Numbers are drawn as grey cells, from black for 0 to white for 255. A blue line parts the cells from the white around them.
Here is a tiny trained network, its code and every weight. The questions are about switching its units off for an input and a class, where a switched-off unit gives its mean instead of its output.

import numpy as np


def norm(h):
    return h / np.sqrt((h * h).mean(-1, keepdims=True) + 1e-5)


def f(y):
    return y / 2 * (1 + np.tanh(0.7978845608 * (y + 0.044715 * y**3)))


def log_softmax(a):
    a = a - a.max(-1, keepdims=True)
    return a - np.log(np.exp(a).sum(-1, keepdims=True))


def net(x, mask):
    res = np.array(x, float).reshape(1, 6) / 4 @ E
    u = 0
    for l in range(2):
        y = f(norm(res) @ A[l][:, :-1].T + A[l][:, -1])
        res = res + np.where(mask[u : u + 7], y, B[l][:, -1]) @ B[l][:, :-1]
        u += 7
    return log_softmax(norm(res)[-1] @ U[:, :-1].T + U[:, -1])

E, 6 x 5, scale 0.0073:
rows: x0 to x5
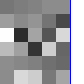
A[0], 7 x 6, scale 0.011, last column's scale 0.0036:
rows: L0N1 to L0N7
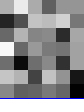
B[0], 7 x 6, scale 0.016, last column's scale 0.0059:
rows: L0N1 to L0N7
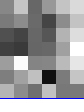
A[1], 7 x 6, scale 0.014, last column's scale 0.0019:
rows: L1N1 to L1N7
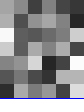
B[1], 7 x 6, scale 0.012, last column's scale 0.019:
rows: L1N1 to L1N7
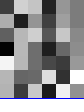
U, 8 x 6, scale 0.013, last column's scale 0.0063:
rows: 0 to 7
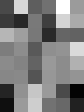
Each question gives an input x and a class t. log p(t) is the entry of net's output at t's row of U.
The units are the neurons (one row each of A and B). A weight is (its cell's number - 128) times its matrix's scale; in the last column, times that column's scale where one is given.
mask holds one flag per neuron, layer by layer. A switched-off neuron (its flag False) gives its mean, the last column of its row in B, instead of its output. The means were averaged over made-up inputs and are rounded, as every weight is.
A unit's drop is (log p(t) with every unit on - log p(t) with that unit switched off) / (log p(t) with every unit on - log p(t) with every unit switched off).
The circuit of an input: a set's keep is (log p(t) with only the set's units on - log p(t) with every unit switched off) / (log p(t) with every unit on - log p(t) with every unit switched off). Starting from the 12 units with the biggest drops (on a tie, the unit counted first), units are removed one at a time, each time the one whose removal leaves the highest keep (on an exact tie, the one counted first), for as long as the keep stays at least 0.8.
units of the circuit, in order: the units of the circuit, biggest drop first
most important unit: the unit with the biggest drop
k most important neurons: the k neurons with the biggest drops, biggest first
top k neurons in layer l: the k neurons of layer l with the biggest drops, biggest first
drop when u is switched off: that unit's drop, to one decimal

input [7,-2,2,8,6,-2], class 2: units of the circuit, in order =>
(L0N6)
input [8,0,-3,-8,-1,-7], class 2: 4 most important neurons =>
(L0N1; L0N2; L0N4; L0N3)
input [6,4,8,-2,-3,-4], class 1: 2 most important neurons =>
(L0N4; L1N4)
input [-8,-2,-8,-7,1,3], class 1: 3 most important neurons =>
(L1N7; L0N6; L0N3)
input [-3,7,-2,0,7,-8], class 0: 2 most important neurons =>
(L0N5; L1N6)
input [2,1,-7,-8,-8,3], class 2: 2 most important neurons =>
(L0N4; L1N5)
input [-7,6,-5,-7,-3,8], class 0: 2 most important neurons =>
(L0N1; L0N6)
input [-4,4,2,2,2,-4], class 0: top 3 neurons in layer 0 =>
(L0N5; L0N7; L0N3)
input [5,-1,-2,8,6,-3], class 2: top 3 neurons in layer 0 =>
(L0N6; L0N4; L0N1)
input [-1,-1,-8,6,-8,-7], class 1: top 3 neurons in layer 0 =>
(L0N1; L0N3; L0N2)
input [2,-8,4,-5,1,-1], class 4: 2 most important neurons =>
(L0N6; L1N6)
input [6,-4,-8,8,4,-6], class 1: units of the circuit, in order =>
(L1N7; L0N1)
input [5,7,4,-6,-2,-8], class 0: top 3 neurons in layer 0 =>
(L0N5; L0N6; L0N3)
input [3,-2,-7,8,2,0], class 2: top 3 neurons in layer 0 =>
(L0N6; L0N4; L0N1)
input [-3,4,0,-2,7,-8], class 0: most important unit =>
L1N6
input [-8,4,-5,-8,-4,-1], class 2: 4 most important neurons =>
(L0N4; L1N5; L1N7; L0N1)
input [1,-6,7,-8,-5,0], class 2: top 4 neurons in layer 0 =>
(L0N2; L0N3; L0N1; L0N4)
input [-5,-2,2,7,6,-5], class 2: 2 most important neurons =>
(L0N6; L0N1)
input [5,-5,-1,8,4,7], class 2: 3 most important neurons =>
(L0N6; L1N5; L0N5)
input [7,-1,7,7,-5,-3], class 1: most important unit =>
L0N4
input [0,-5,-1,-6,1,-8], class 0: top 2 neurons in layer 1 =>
(L1N6; L1N5)
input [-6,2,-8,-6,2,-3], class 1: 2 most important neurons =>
(L1N7; L0N6)
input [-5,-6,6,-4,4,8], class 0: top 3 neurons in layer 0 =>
(L0N1; L0N3; L0N6)
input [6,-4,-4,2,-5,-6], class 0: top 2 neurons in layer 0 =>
(L0N5; L0N4)
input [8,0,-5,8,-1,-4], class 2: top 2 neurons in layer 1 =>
(L1N7; L1N1)
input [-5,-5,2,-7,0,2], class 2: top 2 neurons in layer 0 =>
(L0N4; L0N3)
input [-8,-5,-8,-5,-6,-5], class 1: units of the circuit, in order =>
(L1N7)
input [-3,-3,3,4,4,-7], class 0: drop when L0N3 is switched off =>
0.2
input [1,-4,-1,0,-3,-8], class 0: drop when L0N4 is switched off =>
0.1
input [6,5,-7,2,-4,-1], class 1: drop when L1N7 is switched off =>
0.4
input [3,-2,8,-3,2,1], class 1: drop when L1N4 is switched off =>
0.1
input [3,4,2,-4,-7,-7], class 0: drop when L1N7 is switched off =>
0.0
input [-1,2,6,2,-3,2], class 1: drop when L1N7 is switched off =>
-0.1
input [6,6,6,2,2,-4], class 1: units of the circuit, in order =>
(L0N4)
